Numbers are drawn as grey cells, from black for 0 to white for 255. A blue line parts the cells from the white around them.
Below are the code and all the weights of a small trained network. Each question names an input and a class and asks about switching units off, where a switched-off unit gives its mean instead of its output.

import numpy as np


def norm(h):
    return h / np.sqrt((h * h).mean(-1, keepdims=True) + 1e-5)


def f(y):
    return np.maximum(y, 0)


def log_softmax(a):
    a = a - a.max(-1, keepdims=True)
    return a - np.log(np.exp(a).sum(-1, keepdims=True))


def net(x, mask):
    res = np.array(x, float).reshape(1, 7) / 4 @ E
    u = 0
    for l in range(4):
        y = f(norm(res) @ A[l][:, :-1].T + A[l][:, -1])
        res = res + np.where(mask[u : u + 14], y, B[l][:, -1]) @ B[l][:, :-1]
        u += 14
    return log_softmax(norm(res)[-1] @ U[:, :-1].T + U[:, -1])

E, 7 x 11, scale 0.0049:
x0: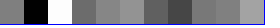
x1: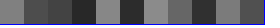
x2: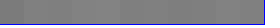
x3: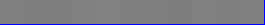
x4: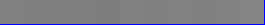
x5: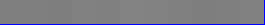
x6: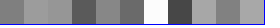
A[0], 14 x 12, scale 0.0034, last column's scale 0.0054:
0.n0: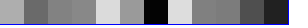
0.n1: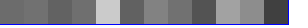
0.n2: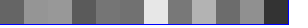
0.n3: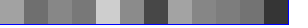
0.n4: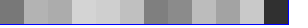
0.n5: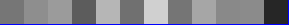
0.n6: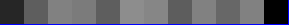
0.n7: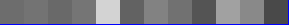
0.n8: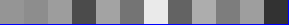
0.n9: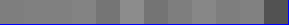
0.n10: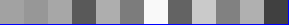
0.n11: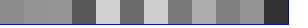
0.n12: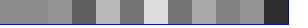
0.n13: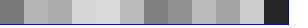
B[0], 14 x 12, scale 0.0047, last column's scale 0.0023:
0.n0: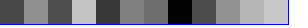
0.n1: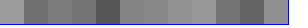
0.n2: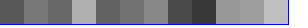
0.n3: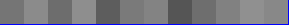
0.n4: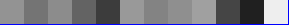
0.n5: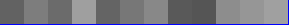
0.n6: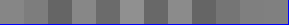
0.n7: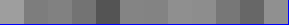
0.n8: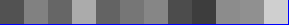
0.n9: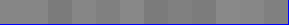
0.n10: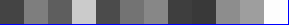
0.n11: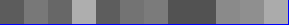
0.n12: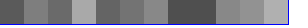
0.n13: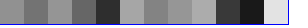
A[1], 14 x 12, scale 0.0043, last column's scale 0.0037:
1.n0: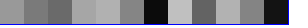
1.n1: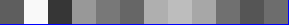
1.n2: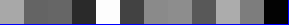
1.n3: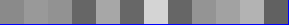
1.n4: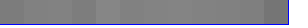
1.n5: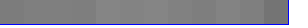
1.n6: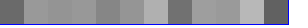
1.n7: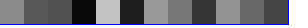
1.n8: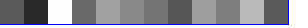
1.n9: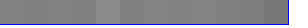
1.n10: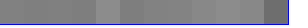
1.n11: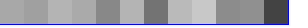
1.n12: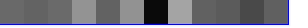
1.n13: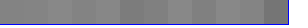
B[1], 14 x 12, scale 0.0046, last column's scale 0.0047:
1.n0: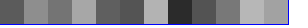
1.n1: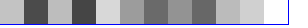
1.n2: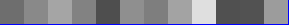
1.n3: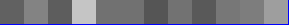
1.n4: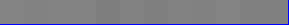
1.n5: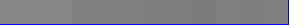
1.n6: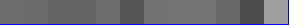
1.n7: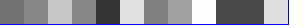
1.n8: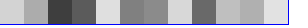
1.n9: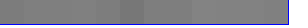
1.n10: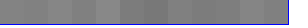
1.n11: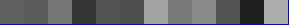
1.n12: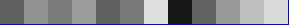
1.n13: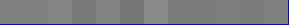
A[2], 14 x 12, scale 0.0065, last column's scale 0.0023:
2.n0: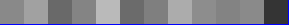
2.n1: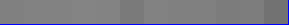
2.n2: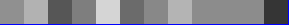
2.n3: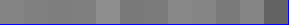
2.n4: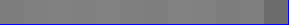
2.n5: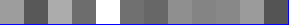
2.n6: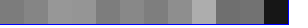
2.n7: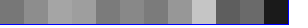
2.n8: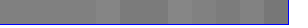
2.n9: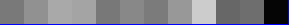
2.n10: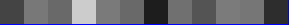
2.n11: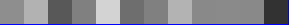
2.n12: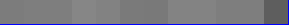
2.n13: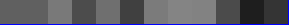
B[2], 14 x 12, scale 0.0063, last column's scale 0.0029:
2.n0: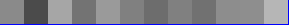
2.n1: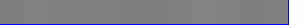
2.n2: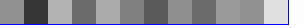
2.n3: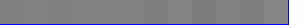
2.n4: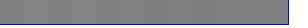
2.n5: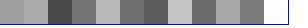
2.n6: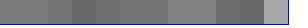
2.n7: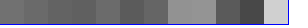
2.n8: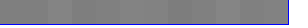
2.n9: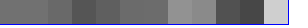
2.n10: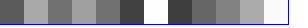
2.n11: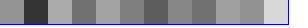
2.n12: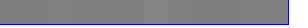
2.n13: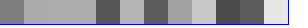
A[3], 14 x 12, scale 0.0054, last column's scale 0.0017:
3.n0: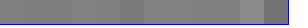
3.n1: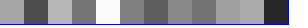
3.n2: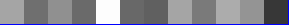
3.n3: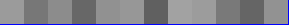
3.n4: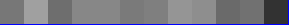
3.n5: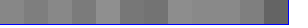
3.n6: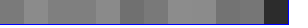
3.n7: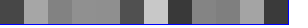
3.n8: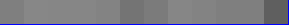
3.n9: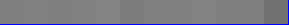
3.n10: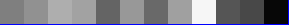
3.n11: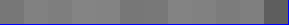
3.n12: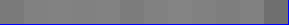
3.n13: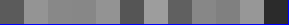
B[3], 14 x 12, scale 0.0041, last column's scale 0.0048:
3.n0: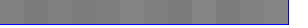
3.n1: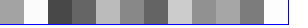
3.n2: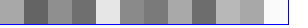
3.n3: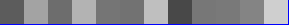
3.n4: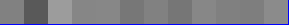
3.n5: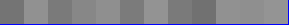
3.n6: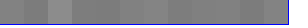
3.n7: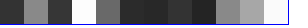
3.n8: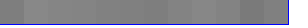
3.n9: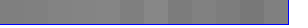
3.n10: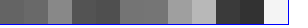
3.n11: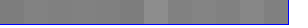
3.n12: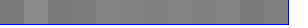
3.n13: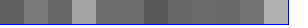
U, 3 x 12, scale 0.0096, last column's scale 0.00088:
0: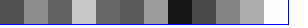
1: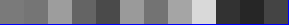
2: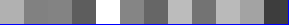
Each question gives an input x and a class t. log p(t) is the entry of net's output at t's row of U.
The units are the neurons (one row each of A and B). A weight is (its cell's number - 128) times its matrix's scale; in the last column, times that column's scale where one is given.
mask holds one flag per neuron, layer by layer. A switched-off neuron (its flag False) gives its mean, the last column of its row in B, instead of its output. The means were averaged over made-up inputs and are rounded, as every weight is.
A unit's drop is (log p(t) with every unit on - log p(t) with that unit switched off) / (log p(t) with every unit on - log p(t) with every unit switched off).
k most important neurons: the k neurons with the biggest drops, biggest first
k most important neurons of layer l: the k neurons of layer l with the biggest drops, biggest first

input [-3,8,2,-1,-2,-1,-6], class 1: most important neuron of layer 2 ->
(2.n13)
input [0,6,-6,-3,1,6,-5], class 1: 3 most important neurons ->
(1.n7 2.n13 0.n10)
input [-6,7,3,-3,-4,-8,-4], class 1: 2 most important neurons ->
(1.n7 1.n8)
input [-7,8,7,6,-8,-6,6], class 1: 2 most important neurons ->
(1.n7 1.n8)
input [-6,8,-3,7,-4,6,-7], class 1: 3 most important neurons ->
(1.n7 2.n13 0.n10)
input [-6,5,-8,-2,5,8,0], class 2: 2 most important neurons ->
(1.n1 1.n11)
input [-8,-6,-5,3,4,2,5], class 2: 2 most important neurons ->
(1.n1 1.n7)
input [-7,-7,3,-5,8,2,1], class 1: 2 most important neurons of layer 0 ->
(0.n13 0.n4)
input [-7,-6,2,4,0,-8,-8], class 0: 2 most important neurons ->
(1.n8 2.n10)
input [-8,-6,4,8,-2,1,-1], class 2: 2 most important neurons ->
(1.n1 1.n7)
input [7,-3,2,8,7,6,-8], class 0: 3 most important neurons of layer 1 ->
(1.n1 1.n12 1.n0)
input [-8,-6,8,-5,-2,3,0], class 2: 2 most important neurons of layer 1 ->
(1.n1 1.n7)
